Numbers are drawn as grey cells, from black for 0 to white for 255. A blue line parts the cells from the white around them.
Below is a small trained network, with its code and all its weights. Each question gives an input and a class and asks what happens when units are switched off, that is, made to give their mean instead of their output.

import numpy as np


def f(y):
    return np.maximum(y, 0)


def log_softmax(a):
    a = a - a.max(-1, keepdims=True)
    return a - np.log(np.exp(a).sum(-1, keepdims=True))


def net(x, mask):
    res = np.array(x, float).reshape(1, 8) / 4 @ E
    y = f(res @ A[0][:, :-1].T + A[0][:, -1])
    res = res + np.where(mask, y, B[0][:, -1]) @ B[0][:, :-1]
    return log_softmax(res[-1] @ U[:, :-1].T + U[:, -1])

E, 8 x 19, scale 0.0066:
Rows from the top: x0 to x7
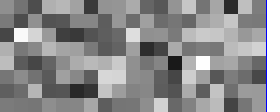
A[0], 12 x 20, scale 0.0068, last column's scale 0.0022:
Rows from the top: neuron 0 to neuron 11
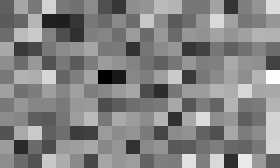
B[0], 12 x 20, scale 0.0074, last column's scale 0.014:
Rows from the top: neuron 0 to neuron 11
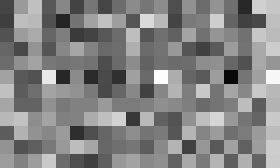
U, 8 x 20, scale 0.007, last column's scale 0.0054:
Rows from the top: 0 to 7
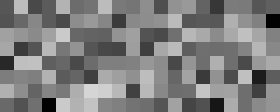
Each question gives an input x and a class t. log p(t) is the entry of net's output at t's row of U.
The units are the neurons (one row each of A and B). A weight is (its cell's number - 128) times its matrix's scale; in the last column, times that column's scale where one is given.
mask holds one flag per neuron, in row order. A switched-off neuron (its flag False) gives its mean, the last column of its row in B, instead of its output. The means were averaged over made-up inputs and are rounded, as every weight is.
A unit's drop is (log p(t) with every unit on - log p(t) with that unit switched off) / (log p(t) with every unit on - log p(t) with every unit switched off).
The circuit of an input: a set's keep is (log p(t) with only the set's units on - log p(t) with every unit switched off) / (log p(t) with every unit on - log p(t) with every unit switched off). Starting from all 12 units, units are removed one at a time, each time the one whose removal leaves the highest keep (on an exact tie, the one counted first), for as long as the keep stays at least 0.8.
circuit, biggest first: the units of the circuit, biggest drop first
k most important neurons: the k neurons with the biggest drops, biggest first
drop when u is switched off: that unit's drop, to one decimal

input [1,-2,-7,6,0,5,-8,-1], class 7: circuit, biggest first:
[neuron 5]
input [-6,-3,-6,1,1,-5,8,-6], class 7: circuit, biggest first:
[neuron 5; neuron 11]
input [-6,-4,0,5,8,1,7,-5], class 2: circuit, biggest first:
[neuron 6; neuron 5]
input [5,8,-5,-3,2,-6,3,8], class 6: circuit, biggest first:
[neuron 5; neuron 2]
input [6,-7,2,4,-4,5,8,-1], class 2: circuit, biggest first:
[neuron 1; neuron 5]
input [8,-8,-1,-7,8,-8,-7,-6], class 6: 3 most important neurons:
[neuron 5; neuron 2; neuron 8]
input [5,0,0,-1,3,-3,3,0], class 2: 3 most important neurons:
[neuron 5; neuron 1; neuron 6]
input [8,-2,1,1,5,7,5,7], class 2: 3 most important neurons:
[neuron 6; neuron 5; neuron 1]
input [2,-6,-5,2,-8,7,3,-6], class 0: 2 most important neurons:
[neuron 5; neuron 1]
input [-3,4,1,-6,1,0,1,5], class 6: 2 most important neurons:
[neuron 8; neuron 0]
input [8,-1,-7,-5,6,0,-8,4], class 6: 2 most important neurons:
[neuron 8; neuron 5]
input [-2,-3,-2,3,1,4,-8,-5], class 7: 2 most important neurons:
[neuron 5; neuron 11]
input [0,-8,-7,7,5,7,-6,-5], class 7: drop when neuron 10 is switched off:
0.0
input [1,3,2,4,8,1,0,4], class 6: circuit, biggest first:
[neuron 8]
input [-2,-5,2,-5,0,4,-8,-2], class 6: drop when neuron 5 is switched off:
0.1
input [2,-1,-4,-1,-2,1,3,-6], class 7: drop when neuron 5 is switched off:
0.8
